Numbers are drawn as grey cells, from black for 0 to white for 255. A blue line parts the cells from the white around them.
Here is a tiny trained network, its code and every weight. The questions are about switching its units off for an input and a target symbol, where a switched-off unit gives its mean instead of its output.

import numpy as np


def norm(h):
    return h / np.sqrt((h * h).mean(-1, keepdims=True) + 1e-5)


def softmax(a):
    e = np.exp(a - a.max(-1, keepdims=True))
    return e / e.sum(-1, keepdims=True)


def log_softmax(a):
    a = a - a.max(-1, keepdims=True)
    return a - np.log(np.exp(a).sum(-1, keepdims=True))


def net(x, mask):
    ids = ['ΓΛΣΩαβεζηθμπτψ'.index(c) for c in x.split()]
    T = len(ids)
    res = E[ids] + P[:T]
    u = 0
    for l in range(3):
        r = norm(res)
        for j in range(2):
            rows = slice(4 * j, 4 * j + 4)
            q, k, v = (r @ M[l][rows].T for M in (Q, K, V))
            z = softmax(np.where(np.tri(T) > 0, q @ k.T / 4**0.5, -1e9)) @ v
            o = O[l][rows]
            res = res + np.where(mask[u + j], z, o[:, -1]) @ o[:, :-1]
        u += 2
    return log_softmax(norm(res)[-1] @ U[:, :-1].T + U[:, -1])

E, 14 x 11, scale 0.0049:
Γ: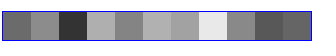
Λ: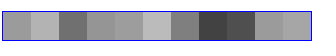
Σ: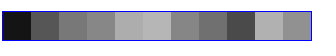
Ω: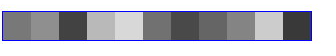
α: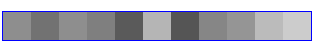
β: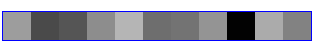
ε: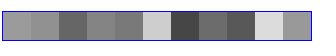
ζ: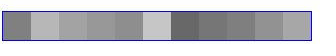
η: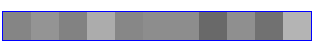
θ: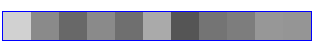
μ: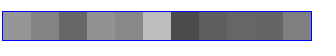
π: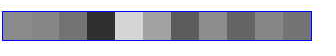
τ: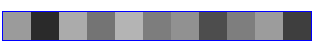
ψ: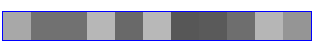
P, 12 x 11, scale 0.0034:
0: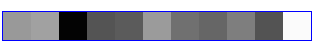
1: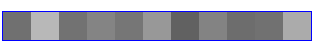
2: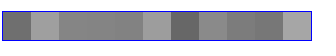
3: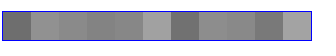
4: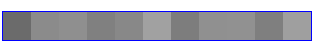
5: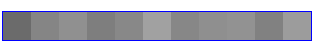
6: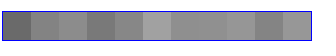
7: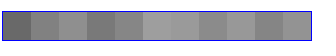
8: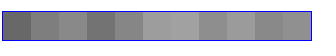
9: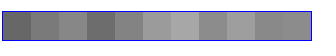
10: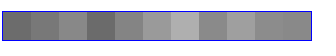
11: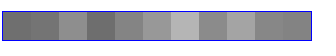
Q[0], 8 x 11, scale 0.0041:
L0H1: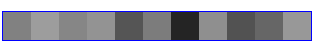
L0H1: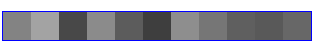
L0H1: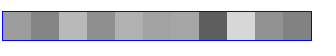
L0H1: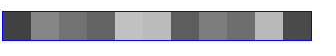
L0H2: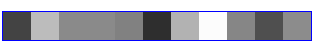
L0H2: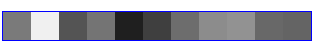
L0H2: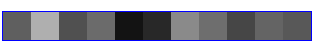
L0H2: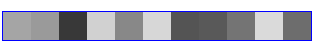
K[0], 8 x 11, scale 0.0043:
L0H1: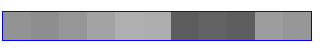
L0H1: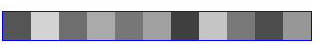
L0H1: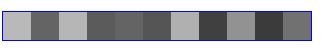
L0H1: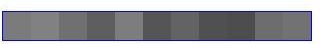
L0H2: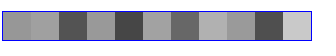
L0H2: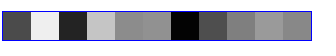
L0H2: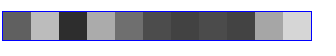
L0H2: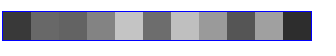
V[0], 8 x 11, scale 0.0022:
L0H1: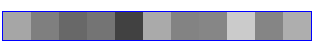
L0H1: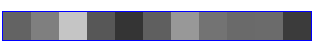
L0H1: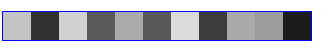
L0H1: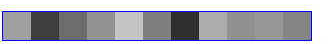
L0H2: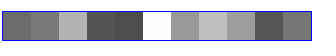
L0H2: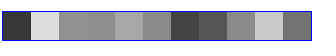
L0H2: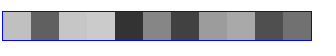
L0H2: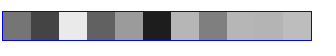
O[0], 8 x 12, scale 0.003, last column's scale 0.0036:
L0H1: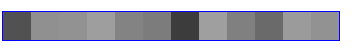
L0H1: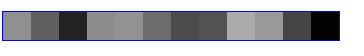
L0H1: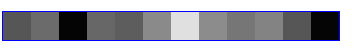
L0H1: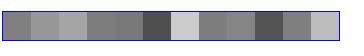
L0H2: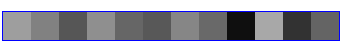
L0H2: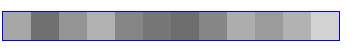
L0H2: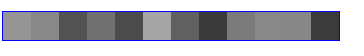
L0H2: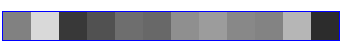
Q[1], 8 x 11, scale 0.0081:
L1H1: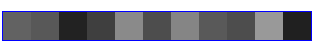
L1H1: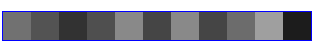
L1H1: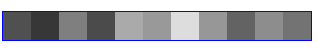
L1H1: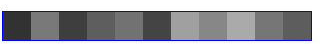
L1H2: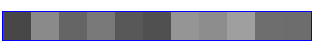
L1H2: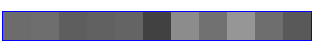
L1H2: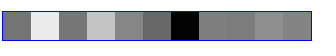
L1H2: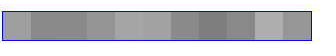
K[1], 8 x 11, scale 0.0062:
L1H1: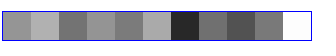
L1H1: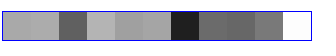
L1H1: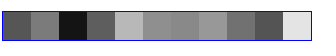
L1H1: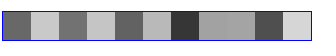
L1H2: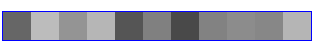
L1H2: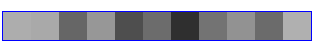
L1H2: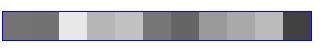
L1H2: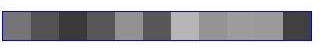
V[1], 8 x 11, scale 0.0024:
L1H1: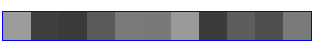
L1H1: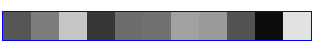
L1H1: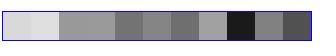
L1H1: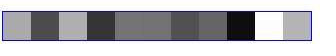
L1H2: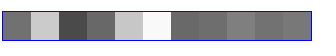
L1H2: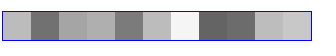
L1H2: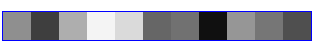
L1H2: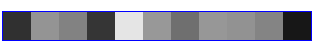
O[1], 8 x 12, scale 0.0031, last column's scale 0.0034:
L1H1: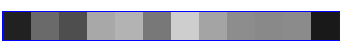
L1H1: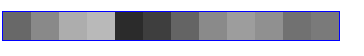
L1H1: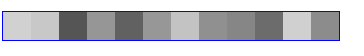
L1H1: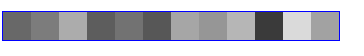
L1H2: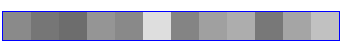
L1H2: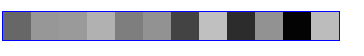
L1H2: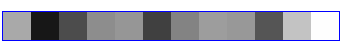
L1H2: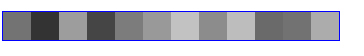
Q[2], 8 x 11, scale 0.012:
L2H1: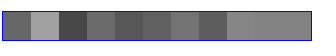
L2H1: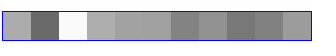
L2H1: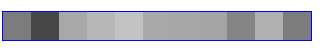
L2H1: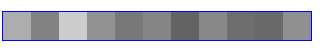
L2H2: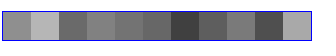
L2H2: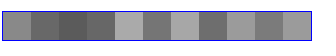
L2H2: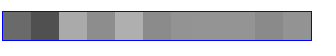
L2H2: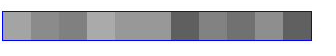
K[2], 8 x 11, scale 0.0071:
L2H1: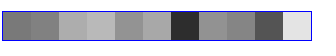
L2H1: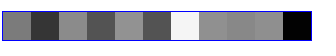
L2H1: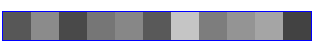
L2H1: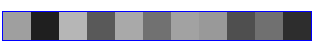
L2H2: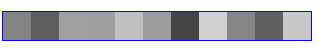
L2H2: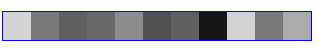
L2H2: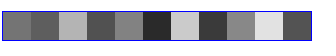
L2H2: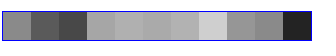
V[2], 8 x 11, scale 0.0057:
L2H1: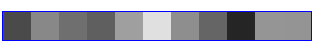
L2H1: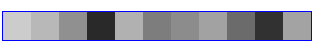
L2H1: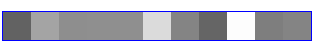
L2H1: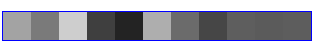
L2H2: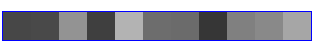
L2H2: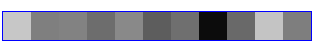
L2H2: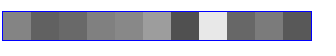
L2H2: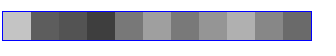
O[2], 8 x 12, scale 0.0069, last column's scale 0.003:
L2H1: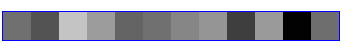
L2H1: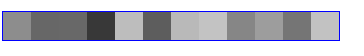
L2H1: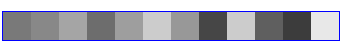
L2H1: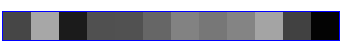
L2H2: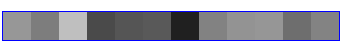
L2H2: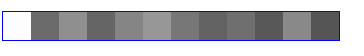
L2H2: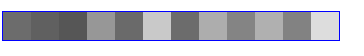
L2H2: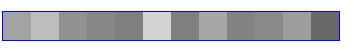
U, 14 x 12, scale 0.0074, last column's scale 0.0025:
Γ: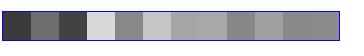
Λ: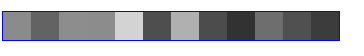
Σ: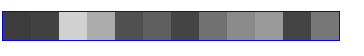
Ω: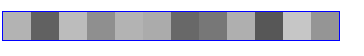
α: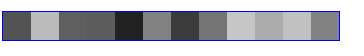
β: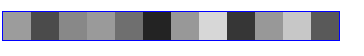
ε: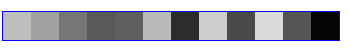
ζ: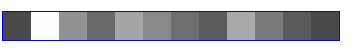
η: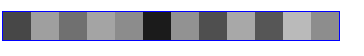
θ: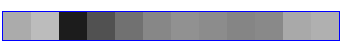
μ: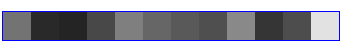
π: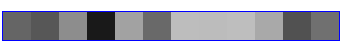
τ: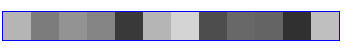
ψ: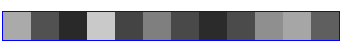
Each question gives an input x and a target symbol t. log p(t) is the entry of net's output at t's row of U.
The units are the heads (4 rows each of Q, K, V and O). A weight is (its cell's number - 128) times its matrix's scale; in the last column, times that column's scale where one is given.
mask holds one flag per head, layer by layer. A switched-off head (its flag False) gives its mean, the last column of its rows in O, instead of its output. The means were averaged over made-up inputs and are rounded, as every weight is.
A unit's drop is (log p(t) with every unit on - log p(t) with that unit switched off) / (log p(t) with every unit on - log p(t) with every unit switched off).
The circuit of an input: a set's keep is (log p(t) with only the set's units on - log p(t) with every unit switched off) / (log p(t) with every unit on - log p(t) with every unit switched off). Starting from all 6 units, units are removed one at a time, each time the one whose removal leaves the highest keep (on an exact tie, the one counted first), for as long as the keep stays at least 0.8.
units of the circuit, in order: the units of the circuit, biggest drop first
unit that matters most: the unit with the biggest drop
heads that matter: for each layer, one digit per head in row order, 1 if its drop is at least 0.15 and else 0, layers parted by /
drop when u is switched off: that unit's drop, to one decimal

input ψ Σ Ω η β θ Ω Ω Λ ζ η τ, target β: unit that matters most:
L0H2
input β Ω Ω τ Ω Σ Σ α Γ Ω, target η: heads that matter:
11 / 11 / 11
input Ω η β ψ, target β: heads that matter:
00 / 00 / 10
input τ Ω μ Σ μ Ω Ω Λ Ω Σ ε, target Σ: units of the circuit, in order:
[L1H1; L0H1; L2H1; L2H2]
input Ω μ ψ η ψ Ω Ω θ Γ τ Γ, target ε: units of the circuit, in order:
[L2H2; L2H1; L0H2; L0H1]
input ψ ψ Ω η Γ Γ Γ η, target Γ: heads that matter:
00 / 00 / 01
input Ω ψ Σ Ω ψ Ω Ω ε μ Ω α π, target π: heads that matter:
01 / 00 / 10
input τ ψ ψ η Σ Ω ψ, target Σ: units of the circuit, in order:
[L1H1; L2H2]
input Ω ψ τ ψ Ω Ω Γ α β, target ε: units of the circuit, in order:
[L0H1; L2H2; L2H1]
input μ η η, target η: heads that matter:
00 / 10 / 11
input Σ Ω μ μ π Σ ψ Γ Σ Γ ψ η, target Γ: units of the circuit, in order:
[L1H1; L2H2; L0H2]
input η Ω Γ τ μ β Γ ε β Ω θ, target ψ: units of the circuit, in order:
[L0H1; L2H1; L1H2]
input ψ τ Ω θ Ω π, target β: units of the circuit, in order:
[L2H1; L1H2; L0H1]
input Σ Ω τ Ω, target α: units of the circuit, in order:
[L1H1; L2H1; L2H2]
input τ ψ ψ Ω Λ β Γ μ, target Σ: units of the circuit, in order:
[L1H1; L2H2]
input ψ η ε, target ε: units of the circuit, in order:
[L2H1]
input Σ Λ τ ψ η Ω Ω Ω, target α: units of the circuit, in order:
[L1H1; L2H1; L0H1; L2H2]
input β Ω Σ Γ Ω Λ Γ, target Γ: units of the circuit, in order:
[L2H2; L1H1]
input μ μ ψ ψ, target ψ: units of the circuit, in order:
[L2H1; L1H2; L2H2]
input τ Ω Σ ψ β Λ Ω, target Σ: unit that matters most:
L1H1
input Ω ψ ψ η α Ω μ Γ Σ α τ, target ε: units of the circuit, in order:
[L2H2; L2H1; L0H2; L0H1]
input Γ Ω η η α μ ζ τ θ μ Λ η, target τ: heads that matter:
11 / 01 / 11
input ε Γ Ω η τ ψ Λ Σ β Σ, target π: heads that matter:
11 / 11 / 10
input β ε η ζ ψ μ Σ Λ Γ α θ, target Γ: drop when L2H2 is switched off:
0.9
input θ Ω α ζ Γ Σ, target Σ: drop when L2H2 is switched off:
0.1
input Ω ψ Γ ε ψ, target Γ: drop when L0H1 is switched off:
0.0
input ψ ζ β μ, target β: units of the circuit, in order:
[L2H1]
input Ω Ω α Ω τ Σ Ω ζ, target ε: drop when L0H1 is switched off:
1.0
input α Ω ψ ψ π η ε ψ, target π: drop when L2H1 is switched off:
1.0
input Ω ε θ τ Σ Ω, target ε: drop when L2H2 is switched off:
0.5
